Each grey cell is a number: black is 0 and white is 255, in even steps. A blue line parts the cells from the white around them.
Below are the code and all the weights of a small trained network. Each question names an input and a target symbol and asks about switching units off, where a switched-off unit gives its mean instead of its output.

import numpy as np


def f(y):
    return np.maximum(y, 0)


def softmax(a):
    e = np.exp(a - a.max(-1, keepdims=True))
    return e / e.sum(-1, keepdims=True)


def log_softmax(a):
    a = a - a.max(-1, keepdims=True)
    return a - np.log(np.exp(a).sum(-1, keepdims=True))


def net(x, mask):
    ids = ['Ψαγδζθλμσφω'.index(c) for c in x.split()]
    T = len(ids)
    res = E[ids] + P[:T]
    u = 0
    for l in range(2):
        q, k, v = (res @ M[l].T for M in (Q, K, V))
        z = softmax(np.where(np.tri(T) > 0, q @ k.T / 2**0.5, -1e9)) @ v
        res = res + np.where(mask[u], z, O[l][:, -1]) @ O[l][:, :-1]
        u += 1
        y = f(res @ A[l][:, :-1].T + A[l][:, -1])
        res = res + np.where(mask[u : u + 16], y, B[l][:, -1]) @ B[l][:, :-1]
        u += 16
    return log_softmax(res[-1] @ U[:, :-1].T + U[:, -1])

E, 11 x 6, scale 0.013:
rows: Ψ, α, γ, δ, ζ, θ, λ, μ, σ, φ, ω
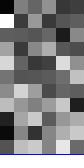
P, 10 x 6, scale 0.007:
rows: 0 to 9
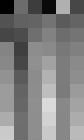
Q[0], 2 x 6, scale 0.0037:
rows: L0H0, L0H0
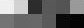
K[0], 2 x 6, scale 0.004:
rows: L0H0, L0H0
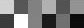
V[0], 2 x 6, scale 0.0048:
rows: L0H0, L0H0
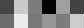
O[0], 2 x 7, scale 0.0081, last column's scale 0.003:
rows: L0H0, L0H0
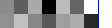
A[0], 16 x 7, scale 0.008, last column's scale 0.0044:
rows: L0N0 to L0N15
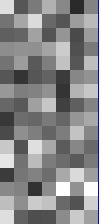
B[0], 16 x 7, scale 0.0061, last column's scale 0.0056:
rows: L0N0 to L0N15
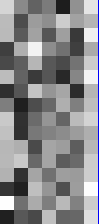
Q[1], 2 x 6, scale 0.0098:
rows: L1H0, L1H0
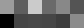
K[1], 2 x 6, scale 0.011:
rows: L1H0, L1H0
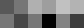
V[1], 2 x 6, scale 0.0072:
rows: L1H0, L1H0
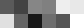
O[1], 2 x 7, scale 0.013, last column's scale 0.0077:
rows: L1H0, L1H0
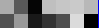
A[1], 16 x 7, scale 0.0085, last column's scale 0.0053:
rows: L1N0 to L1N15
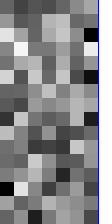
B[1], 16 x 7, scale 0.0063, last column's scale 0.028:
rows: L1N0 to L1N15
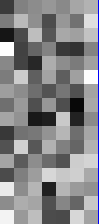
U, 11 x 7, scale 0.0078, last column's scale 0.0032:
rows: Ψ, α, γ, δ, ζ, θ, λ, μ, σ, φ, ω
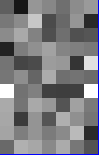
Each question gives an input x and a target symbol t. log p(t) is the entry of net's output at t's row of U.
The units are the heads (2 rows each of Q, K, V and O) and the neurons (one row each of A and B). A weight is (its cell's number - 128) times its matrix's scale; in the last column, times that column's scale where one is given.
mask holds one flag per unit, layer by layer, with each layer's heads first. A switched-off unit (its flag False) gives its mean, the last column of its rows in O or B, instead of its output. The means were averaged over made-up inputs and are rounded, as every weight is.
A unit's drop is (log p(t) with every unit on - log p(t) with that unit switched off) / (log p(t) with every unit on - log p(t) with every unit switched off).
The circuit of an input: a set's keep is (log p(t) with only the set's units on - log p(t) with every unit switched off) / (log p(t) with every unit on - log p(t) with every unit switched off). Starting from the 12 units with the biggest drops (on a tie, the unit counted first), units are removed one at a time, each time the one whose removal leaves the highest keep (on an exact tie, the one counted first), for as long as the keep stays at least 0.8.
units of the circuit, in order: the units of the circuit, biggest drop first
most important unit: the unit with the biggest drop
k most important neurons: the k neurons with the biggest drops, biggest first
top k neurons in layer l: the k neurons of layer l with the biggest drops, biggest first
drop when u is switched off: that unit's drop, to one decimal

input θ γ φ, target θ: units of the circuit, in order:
L1H0, L1N10, L1N2, L0N8
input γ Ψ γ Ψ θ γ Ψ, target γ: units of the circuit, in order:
L1H0, L0N5, L1N8
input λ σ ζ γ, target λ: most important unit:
L0H0
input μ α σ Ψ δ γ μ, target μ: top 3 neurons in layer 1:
L1N12, L1N11, L1N2
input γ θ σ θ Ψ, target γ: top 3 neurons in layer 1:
L1N10, L1N8, L1N13
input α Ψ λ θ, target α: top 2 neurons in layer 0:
L0N5, L0N0
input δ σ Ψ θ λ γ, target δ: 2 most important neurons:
L1N10, L1N0
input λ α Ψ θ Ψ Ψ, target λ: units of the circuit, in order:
L1N2, L1N12
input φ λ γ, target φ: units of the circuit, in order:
L1N15, L1H0, L0N12, L0N9
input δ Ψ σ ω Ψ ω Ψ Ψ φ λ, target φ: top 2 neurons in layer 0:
L0N2, L0N8
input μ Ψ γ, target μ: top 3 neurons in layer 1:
L1N5, L1N11, L1N12
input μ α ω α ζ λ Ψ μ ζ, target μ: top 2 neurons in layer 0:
L0N13, L0N3
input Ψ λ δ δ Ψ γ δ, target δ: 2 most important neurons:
L0N0, L0N7
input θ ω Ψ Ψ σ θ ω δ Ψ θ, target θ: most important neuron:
L1N10
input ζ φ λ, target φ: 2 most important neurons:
L1N15, L0N13
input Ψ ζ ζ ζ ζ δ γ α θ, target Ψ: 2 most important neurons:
L0N5, L1N5
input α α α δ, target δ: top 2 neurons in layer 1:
L1N10, L1N12
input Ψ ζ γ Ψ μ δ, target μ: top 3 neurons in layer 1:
L1N12, L1N2, L1N11
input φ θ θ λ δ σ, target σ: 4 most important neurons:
L1N5, L0N5, L0N1, L0N0
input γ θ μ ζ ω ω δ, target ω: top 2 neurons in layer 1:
L1N2, L1N5
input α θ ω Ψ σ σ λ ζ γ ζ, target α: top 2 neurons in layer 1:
L1N13, L1N12
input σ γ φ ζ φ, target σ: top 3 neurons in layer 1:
L1N15, L1N5, L1N2
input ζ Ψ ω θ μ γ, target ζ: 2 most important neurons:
L1N11, L1N15
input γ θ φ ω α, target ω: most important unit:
L0N5
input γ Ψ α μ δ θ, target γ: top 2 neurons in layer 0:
L0N5, L0N8
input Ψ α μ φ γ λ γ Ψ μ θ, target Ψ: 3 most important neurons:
L0N5, L1N5, L1N1
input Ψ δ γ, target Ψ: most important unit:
L0H0
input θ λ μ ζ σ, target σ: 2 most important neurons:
L1N5, L0N1
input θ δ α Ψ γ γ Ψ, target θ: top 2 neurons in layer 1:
L1N10, L1N15
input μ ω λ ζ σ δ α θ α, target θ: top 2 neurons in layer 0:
L0N2, L0N11
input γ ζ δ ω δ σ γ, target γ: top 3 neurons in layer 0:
L0N5, L0N8, L0N13
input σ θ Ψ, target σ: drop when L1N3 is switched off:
0.0
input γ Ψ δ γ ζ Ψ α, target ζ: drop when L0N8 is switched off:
0.1
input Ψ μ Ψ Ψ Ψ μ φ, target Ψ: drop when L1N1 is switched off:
0.2
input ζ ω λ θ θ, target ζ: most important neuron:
L1N11
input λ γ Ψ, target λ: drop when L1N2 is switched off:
0.3
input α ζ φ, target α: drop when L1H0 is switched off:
1.5
